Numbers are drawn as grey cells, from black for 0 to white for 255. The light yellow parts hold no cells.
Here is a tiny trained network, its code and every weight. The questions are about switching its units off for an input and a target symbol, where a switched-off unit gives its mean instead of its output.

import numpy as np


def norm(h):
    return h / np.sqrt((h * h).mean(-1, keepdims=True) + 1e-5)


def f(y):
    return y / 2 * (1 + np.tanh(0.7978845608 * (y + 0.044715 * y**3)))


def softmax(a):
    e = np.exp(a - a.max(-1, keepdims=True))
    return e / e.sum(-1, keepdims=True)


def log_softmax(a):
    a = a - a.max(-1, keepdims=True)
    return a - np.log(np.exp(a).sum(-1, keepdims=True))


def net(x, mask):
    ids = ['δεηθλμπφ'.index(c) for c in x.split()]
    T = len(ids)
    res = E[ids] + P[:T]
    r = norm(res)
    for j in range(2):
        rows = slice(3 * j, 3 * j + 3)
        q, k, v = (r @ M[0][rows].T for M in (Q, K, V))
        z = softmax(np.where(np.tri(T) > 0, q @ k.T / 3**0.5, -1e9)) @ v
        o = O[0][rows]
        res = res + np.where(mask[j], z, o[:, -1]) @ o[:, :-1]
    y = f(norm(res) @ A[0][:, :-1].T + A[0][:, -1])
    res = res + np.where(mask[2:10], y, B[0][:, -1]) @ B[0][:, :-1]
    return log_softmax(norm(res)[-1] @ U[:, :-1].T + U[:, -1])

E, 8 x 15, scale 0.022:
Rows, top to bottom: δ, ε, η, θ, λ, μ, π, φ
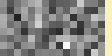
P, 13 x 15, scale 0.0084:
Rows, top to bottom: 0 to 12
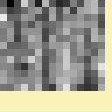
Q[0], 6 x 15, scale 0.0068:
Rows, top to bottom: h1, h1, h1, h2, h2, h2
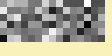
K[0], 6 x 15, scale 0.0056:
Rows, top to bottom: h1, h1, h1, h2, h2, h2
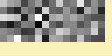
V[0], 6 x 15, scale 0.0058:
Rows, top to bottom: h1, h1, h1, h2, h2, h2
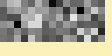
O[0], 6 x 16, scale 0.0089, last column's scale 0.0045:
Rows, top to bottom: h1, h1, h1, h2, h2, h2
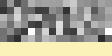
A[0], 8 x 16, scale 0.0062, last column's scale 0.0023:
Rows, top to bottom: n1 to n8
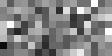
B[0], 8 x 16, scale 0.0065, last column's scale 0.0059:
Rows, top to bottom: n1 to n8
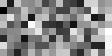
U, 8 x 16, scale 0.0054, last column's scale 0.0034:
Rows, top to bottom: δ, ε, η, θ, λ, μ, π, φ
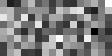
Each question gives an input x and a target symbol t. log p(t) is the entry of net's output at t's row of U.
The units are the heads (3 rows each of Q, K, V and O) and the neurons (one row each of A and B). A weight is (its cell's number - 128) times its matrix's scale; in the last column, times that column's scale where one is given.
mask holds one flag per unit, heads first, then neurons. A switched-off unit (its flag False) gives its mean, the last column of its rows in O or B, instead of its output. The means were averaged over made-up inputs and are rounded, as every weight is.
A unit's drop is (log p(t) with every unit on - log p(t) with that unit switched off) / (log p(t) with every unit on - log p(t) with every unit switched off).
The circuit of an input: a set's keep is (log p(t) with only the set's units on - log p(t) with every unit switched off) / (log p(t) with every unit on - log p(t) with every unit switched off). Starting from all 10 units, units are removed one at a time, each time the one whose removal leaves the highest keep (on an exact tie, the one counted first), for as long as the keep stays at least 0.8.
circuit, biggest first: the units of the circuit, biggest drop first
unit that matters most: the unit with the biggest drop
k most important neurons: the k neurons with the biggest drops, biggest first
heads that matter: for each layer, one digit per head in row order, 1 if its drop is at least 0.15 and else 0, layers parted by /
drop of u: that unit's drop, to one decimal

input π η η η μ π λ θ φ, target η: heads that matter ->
10
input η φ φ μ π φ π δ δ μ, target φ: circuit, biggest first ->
h2, h1, n5
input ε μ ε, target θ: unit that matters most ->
h2
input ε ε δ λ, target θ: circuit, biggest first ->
h2, n5, h1
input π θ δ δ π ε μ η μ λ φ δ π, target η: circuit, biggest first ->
h1, h2, n3
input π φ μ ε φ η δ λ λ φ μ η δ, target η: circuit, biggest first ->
h1, h2, n3, n1
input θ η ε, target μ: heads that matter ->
10
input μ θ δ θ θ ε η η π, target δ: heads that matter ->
10
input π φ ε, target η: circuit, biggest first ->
h1, h2, n1, n3
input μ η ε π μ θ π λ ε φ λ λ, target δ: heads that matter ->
01
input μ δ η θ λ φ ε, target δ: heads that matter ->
11
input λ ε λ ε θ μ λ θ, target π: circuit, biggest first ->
h1, h2
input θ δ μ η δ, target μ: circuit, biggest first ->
h1, n7, n8
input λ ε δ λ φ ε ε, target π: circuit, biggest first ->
h1, h2
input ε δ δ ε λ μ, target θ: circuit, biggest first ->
h2, n2
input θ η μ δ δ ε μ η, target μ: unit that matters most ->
h1
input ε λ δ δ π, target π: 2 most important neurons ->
n2, n1
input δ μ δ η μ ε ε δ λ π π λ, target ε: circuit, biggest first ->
h1, n5
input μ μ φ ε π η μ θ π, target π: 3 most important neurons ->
n2, n4, n1
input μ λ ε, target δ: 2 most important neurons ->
n3, n7
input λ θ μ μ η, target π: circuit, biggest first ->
h1
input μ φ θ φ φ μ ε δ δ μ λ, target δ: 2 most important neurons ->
n4, n3
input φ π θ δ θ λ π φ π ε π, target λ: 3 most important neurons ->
n7, n6, n5
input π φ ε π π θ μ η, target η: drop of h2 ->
0.2
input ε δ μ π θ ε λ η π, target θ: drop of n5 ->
0.0
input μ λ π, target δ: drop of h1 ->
0.2
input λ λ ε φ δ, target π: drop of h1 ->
0.6
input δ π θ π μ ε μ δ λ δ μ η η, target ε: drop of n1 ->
0.1
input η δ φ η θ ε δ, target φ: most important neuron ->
n6
